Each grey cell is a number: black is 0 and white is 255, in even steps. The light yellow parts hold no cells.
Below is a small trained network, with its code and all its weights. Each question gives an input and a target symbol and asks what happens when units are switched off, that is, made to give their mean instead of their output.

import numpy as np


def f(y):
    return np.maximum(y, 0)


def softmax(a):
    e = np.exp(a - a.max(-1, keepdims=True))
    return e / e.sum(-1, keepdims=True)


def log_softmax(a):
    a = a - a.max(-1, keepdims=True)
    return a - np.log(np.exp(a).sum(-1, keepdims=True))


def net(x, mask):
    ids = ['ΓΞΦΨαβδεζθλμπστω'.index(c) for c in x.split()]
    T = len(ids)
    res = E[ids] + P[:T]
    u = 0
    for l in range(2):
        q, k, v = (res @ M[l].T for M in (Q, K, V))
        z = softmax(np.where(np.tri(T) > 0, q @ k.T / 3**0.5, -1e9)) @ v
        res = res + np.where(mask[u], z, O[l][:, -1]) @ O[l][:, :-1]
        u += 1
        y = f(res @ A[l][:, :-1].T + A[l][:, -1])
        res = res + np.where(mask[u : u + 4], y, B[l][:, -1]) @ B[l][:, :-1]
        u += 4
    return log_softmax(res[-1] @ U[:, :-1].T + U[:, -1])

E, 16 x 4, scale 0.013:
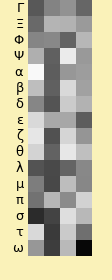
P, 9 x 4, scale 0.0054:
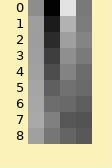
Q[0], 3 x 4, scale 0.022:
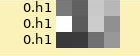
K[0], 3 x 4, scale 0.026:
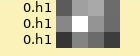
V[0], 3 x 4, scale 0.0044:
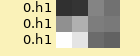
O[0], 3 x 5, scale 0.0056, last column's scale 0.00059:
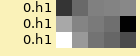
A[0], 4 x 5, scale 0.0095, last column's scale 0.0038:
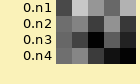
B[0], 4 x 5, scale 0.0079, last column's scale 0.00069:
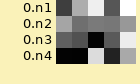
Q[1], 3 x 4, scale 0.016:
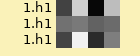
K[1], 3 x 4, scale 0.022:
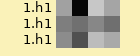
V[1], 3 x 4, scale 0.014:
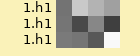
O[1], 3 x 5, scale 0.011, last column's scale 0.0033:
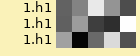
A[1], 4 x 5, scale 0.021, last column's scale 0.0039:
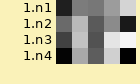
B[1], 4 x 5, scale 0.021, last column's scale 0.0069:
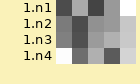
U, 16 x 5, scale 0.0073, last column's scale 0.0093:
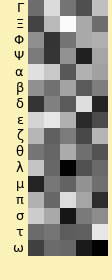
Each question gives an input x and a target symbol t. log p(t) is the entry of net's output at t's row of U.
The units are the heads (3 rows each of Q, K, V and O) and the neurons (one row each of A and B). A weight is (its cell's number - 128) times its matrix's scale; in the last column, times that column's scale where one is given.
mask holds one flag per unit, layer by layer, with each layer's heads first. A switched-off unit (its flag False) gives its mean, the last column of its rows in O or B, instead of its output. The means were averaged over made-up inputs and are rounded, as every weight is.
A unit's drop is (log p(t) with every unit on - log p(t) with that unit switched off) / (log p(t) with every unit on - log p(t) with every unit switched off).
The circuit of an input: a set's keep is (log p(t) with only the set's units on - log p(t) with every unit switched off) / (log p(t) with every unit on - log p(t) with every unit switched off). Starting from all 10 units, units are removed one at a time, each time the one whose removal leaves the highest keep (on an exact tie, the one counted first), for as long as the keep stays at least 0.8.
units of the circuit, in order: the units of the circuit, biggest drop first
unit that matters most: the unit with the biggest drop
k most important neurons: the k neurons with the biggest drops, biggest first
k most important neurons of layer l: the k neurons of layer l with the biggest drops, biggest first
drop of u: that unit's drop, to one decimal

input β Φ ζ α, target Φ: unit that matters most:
1.h1
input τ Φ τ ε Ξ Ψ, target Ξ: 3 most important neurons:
(1.n4, 0.n1, 0.n3)
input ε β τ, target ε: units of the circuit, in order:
(1.h1, 0.h1)
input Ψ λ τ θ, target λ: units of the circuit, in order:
(1.h1, 0.n3)
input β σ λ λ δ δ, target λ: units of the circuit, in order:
(1.h1, 0.n3)
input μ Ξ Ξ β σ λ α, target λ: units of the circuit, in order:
(0.n3, 1.h1)
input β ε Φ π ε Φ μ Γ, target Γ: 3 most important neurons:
(1.n3, 1.n2, 0.n1)
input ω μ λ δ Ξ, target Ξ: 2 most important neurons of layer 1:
(1.n3, 1.n1)
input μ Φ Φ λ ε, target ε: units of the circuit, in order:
(0.h1, 1.h1)
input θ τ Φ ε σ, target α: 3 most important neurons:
(1.n4, 1.n1, 1.n3)
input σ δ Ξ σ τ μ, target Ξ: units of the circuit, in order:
(1.h1, 0.n1)
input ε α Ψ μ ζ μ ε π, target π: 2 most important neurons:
(1.n3, 1.n4)
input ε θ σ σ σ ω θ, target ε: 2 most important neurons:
(0.n4, 1.n1)
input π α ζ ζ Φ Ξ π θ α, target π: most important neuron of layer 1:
(1.n1)
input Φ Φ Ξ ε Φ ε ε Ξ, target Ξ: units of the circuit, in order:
(1.h1, 0.n1, 1.n4, 0.h1)
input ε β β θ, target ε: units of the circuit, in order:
(1.h1, 0.h1)
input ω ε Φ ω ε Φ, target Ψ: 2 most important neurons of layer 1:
(1.n2, 1.n1)
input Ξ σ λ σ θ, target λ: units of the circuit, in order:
(0.n3, 1.h1)
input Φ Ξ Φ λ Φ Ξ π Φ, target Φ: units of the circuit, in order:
(1.n3, 1.h1)
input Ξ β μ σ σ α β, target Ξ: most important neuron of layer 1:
(1.n4)
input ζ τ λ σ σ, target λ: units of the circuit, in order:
(1.n4, 1.h1, 1.n1, 0.h1)
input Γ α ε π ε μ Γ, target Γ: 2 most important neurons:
(1.n3, 0.n1)
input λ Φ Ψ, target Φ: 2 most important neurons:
(1.n4, 0.n1)
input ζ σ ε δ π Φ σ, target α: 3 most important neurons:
(1.n4, 1.n1, 1.n2)
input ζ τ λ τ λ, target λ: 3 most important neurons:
(1.n4, 1.n1, 0.n3)
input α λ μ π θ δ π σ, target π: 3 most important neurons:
(1.n4, 1.n3, 0.n1)
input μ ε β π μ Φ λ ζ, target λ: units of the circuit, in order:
(0.n3, 1.h1)
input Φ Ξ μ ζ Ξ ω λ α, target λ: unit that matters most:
0.n3
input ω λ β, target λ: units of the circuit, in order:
(1.h1, 0.n3)
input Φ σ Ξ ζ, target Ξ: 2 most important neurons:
(1.n4, 0.n1)
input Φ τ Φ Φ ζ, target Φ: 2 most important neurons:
(1.n4, 0.n1)
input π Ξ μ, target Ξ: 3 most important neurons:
(0.n1, 1.n4, 0.n3)
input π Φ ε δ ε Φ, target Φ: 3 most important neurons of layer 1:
(1.n3, 1.n1, 1.n4)
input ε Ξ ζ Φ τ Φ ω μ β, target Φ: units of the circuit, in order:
(1.h1)
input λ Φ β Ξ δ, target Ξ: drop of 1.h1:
0.9
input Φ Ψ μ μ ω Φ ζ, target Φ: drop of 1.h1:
1.6
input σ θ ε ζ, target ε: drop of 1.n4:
-0.2
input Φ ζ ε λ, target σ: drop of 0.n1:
0.0
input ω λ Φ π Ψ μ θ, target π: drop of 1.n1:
0.4
